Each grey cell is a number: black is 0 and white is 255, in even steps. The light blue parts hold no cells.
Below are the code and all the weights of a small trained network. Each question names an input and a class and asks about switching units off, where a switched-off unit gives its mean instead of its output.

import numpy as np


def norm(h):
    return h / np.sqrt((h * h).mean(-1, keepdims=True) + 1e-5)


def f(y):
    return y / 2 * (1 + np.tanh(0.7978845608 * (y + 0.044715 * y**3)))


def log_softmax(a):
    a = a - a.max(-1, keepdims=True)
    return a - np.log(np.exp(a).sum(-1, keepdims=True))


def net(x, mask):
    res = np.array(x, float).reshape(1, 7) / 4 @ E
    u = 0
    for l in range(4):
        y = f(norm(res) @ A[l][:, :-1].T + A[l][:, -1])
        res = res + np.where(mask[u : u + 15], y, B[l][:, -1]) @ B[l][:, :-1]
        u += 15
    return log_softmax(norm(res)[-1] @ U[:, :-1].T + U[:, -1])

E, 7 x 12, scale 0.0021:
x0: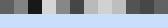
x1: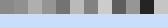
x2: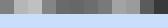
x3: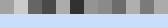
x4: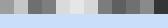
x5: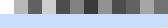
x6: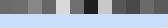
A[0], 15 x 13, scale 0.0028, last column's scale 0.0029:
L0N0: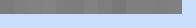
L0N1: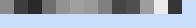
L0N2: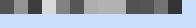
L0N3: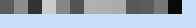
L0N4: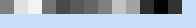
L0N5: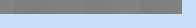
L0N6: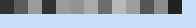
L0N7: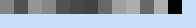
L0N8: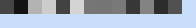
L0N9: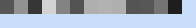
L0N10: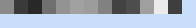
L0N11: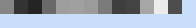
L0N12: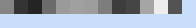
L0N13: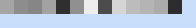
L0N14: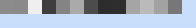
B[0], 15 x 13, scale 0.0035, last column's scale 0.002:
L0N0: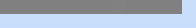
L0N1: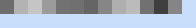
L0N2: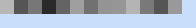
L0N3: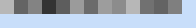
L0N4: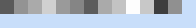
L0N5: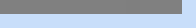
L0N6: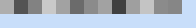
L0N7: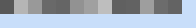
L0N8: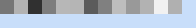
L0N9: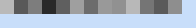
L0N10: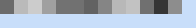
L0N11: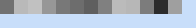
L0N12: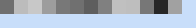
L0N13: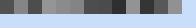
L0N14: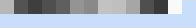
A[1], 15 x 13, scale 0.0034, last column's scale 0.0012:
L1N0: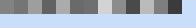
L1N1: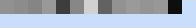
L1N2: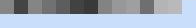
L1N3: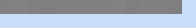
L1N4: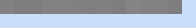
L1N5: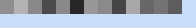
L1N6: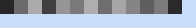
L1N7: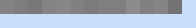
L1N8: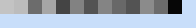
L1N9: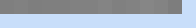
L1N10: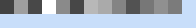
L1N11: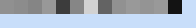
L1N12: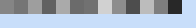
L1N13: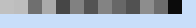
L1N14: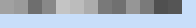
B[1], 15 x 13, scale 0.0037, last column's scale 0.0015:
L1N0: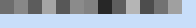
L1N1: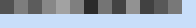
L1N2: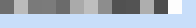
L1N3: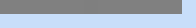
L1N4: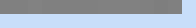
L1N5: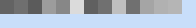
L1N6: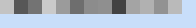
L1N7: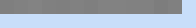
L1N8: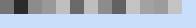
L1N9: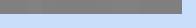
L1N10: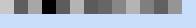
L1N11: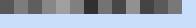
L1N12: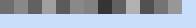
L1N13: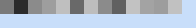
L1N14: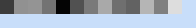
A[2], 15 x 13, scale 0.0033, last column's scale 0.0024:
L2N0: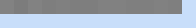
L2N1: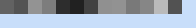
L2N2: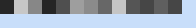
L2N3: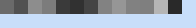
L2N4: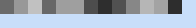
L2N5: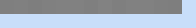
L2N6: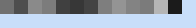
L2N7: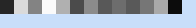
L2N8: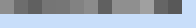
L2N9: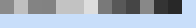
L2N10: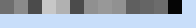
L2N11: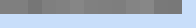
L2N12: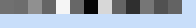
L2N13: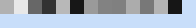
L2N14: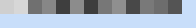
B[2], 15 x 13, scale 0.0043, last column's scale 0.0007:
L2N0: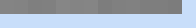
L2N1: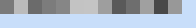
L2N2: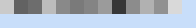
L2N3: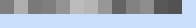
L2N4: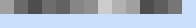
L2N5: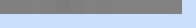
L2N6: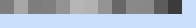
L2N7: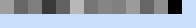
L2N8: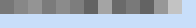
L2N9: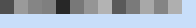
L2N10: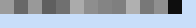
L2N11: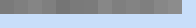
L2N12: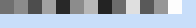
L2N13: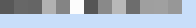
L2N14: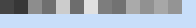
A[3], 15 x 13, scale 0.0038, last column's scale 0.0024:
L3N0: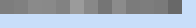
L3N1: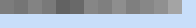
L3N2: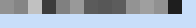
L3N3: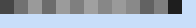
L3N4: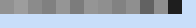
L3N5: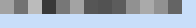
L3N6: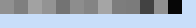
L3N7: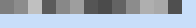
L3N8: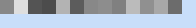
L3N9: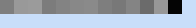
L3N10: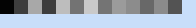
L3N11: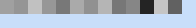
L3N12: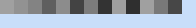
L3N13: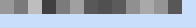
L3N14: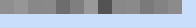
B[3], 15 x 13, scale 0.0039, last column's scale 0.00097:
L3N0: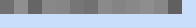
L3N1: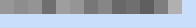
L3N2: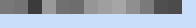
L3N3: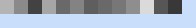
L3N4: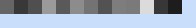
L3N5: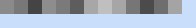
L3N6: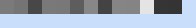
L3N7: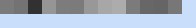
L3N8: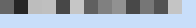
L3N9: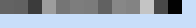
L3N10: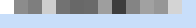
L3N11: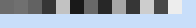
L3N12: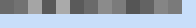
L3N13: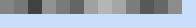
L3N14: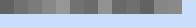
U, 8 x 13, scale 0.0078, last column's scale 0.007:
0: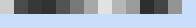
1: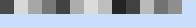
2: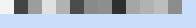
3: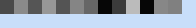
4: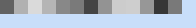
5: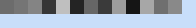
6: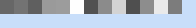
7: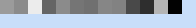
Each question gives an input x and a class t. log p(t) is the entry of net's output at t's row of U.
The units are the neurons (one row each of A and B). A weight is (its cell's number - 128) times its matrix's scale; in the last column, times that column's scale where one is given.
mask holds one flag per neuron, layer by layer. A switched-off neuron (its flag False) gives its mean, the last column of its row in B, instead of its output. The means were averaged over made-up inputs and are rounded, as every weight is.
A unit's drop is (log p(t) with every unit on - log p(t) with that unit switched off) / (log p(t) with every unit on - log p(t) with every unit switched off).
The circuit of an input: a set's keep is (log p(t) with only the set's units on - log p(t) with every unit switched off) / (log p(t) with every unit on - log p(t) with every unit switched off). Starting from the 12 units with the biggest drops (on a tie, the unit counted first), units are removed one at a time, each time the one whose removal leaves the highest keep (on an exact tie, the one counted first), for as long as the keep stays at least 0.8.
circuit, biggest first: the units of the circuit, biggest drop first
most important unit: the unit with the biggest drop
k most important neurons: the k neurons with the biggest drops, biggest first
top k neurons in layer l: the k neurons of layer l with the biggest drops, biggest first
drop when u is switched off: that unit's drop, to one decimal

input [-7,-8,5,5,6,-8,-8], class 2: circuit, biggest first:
(L3N10 L1N6)
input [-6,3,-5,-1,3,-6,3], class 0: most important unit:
L0N14
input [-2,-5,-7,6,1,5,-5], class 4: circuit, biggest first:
(L0N12 L0N11 L0N10 L0N1)
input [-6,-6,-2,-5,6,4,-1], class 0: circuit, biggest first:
(L3N5 L0N14)
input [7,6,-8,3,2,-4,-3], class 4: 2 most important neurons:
(L0N12 L0N10)
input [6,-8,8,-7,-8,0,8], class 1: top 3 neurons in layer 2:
(L2N1 L2N3 L2N6)
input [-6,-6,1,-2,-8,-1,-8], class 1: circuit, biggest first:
(L2N1 L2N3 L0N7)
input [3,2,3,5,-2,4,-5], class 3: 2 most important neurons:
(L0N13 L0N8)
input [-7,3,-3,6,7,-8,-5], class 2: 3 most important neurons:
(L3N10 L1N2 L1N10)
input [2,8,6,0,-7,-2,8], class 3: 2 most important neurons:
(L2N12 L1N14)
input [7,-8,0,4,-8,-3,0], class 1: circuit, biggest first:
(L2N1 L0N14 L2N3)
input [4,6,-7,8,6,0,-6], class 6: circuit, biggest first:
(L2N13 L1N2 L3N8)
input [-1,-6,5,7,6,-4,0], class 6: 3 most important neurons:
(L2N13 L1N2 L1N5)
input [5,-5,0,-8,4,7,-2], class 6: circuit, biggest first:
(L0N8)
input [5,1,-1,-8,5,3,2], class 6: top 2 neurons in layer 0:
(L0N8 L0N14)
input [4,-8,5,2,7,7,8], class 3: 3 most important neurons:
(L2N12 L1N2 L1N6)
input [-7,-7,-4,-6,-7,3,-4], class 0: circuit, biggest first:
(L3N5 L3N13 L0N14)
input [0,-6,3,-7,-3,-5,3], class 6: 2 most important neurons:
(L0N8 L3N11)
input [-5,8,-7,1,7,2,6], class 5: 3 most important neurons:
(L3N11 L1N2 L2N1)
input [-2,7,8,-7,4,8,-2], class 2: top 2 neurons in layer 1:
(L1N13 L1N8)
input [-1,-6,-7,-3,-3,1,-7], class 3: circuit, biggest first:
(L0N13)
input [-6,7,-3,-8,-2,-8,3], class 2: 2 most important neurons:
(L3N10 L1N5)
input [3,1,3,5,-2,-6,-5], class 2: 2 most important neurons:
(L3N10 L0N8)
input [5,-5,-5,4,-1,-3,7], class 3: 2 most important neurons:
(L2N12 L0N14)
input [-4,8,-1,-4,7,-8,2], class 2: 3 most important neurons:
(L3N10 L1N2 L2N1)
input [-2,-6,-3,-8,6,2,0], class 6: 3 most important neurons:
(L0N8 L1N2 L3N11)
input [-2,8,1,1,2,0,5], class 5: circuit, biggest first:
(L3N11)
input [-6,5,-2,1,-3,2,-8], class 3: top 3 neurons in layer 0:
(L0N13 L0N2 L0N9)
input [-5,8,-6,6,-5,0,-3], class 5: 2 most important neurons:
(L3N11 L1N14)
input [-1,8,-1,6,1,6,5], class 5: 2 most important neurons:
(L3N11 L1N6)
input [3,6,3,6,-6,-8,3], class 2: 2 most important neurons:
(L3N10 L1N14)
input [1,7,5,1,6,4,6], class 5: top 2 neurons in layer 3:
(L3N11 L3N6)
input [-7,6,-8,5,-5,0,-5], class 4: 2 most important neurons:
(L0N10 L0N12)
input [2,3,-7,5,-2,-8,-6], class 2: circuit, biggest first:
(L3N10)
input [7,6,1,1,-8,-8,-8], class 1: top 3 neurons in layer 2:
(L2N1 L2N3 L2N6)
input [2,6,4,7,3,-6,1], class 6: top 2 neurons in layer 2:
(L2N13 L2N14)
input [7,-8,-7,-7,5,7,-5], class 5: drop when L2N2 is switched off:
0.6
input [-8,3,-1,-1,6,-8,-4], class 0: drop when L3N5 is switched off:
0.2
